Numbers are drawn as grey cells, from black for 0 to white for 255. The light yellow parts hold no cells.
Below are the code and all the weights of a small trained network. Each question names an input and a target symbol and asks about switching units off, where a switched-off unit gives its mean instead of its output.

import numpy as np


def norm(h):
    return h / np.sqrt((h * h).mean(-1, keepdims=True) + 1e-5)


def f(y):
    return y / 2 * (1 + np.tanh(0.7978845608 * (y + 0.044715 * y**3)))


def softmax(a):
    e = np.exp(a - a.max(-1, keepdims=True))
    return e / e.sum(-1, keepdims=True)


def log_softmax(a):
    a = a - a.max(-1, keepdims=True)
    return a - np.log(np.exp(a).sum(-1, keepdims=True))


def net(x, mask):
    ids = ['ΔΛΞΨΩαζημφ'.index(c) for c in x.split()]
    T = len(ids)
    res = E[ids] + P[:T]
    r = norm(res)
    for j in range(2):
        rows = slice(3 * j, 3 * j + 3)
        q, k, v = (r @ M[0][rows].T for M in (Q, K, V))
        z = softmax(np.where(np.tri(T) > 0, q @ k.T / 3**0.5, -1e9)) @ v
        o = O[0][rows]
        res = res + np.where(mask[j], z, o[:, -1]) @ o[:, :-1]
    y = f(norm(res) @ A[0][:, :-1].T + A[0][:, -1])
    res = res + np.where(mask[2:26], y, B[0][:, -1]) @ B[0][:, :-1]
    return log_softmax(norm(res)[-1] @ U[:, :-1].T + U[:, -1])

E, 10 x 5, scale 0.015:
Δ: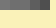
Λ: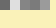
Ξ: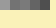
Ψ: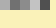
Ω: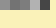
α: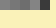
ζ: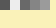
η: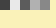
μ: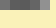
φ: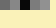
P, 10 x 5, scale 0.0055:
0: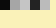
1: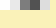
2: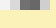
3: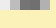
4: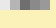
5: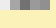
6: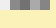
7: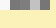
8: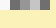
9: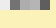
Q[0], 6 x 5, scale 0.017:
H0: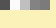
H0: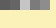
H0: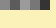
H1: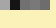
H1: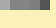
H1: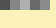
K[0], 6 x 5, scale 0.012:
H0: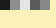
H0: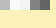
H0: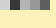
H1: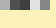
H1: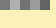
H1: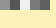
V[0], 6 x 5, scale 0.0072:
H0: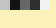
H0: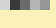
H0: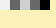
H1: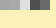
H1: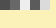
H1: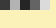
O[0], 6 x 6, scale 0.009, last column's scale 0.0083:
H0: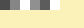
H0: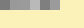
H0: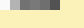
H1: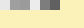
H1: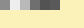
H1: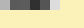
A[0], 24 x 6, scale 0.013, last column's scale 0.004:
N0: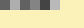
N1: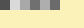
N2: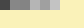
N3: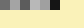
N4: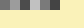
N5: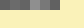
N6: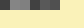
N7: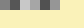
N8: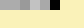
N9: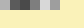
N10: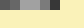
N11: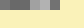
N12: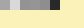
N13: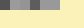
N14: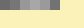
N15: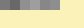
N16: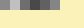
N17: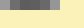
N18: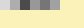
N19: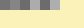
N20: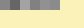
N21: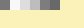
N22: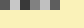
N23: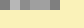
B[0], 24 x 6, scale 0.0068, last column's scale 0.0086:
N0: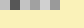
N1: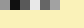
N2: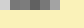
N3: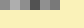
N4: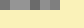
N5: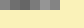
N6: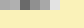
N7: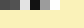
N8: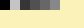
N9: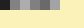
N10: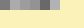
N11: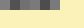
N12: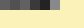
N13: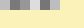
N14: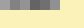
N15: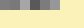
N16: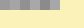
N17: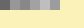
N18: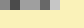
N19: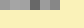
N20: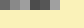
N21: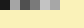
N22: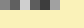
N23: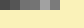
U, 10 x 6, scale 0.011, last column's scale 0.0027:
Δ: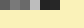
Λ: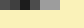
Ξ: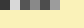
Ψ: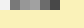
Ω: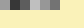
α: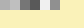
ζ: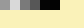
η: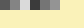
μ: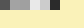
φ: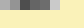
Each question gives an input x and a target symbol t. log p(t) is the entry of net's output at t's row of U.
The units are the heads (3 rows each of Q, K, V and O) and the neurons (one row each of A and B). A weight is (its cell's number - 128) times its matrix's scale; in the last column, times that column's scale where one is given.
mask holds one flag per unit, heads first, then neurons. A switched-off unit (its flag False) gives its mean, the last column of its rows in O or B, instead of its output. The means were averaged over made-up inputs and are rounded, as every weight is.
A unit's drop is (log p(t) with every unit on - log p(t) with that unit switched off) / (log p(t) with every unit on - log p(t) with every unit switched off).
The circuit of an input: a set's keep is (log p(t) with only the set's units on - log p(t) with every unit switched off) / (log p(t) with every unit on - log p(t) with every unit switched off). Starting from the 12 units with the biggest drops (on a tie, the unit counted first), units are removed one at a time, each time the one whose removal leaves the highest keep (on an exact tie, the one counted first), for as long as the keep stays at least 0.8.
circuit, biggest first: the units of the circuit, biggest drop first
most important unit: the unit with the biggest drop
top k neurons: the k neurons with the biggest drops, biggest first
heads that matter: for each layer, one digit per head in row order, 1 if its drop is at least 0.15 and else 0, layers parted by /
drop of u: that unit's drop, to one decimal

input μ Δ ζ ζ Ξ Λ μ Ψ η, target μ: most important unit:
N21
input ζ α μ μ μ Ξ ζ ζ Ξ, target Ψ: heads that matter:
10
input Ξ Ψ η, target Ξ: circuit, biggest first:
H1, N21, N12, N8
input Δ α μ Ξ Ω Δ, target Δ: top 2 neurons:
N9, N7
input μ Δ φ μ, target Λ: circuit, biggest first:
H1, N7
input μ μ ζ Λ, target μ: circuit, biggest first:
N1, N21
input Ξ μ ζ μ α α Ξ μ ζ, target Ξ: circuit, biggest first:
H1, N21, N12, N8
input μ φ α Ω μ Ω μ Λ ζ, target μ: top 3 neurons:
N1, N21, N0
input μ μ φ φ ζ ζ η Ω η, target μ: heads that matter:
01
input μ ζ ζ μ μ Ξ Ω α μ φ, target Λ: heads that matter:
01
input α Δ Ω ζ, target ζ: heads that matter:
11
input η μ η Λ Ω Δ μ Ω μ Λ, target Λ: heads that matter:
10
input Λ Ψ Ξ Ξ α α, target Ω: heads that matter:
11
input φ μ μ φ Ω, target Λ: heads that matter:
01
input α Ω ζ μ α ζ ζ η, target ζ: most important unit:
H0
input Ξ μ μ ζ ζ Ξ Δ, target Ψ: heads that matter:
10
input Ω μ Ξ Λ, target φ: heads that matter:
10
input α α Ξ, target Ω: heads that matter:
11
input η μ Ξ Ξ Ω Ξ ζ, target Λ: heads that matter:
10
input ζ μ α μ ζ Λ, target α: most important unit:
H0
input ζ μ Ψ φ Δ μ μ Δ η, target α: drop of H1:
1.0
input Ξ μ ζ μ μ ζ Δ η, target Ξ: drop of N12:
0.4
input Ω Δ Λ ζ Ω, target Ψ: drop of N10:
0.0
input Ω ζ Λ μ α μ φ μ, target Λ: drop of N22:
0.1
